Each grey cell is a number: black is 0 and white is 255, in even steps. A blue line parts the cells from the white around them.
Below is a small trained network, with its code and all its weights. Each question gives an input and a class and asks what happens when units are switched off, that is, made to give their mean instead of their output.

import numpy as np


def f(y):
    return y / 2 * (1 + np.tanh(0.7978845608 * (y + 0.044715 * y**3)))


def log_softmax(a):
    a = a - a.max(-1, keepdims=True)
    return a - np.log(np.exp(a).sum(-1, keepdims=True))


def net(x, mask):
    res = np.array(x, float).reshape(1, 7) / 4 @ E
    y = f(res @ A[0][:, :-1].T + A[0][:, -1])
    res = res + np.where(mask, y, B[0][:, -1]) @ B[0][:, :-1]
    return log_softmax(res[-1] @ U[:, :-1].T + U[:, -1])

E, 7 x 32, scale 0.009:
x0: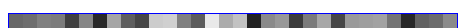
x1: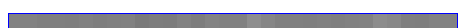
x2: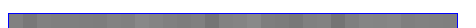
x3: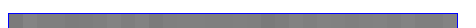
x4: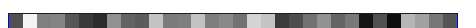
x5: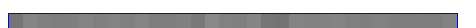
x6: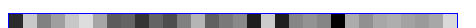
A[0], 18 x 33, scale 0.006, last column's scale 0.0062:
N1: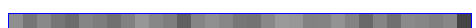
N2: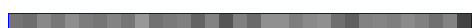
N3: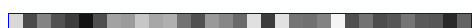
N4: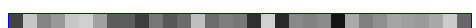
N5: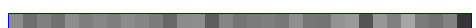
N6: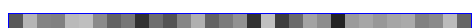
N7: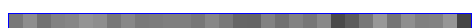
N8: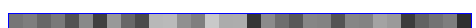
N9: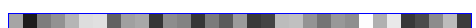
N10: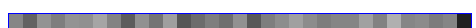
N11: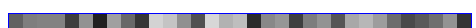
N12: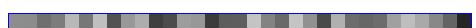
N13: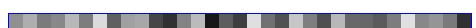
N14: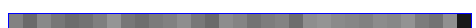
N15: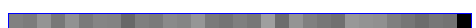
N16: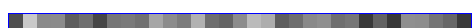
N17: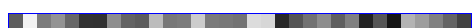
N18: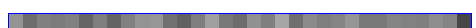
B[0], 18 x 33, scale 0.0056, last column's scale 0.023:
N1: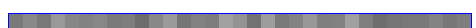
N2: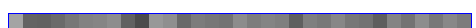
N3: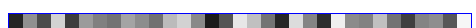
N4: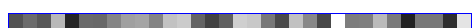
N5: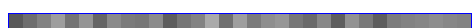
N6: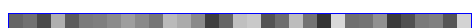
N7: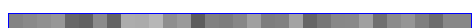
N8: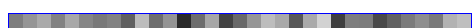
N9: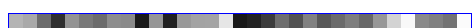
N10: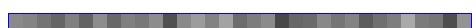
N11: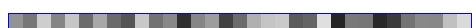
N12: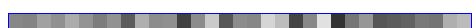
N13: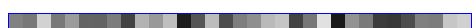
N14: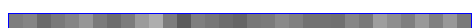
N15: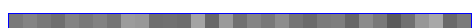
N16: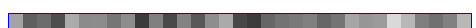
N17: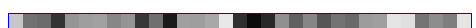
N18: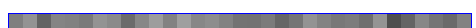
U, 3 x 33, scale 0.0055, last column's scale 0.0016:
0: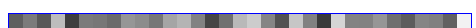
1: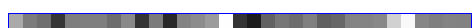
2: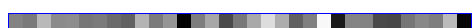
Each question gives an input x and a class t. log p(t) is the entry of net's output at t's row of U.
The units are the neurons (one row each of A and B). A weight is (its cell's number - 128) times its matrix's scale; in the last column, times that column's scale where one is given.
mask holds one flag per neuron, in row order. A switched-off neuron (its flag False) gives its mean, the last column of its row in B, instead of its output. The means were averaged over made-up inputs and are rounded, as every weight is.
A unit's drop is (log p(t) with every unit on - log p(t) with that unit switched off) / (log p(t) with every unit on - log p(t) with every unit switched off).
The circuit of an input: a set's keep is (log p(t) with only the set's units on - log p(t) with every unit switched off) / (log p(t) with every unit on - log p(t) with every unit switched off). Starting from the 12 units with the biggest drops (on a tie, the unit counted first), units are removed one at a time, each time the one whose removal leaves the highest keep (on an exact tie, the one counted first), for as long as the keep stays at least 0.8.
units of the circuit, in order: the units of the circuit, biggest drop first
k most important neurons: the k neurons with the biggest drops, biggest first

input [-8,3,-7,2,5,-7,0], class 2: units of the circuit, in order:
(N13)
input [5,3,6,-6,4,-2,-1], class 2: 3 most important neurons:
(N9, N11, N8)
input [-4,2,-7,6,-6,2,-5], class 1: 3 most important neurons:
(N9, N4, N6)
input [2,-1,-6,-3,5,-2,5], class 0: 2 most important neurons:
(N4, N9)
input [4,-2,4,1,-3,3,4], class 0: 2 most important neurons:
(N13, N4)
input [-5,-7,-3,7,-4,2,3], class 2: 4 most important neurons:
(N13, N17, N12, N3)
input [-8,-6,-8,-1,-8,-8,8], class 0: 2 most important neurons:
(N4, N6)
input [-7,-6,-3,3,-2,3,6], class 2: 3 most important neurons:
(N13, N12, N3)
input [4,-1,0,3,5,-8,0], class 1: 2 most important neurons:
(N17, N13)
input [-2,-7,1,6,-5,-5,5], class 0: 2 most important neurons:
(N4, N17)
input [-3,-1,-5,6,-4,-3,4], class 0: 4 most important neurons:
(N17, N4, N6, N16)
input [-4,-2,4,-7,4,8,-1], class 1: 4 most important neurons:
(N17, N11, N8, N16)
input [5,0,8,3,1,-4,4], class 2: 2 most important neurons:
(N3, N11)
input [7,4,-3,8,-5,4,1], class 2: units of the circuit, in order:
(N11)
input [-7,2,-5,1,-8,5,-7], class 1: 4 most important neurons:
(N9, N4, N6, N11)
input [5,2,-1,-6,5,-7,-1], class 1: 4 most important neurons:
(N17, N13, N16, N12)
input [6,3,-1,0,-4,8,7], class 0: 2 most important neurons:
(N4, N6)
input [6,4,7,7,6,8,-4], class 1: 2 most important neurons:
(N17, N13)
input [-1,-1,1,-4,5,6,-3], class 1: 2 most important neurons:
(N17, N4)
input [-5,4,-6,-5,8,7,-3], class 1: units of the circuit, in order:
(N17)
